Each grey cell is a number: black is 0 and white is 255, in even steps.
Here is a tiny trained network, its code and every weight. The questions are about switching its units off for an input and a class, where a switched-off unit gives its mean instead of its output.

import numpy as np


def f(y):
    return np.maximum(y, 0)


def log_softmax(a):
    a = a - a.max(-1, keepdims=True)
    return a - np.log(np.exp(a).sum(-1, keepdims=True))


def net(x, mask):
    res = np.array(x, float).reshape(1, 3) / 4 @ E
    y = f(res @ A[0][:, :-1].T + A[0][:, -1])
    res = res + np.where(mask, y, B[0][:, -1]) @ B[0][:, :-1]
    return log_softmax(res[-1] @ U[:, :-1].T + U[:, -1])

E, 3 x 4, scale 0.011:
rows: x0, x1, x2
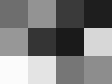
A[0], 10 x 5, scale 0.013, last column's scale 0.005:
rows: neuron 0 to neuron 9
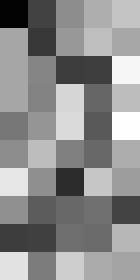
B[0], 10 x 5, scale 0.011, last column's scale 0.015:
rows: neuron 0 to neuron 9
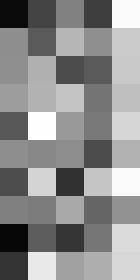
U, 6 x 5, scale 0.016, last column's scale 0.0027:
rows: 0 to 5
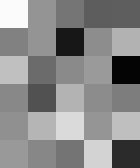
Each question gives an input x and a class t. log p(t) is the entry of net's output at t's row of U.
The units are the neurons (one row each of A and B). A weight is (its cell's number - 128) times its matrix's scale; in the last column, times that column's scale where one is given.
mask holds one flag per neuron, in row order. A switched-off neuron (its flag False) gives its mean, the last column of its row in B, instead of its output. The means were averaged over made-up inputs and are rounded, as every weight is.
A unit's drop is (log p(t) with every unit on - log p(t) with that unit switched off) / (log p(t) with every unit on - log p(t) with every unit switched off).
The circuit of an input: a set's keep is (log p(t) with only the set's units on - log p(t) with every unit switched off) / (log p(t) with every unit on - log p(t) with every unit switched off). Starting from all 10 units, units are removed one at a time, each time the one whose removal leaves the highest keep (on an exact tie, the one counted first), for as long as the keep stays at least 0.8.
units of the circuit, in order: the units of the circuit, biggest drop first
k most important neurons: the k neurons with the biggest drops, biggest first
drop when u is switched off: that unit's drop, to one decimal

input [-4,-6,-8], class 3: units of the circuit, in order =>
(neuron 0)
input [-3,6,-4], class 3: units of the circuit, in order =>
(neuron 1; neuron 0)
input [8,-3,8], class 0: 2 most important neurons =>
(neuron 8; neuron 0)
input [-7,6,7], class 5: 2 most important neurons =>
(neuron 6; neuron 1)
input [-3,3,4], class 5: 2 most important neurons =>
(neuron 8; neuron 0)
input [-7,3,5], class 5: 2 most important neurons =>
(neuron 6; neuron 4)
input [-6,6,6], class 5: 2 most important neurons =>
(neuron 6; neuron 1)
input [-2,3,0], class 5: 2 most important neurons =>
(neuron 8; neuron 2)
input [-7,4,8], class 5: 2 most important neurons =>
(neuron 6; neuron 4)
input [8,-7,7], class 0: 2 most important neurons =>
(neuron 2; neuron 9)
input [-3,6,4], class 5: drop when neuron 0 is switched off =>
0.4
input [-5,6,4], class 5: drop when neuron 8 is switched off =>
0.1
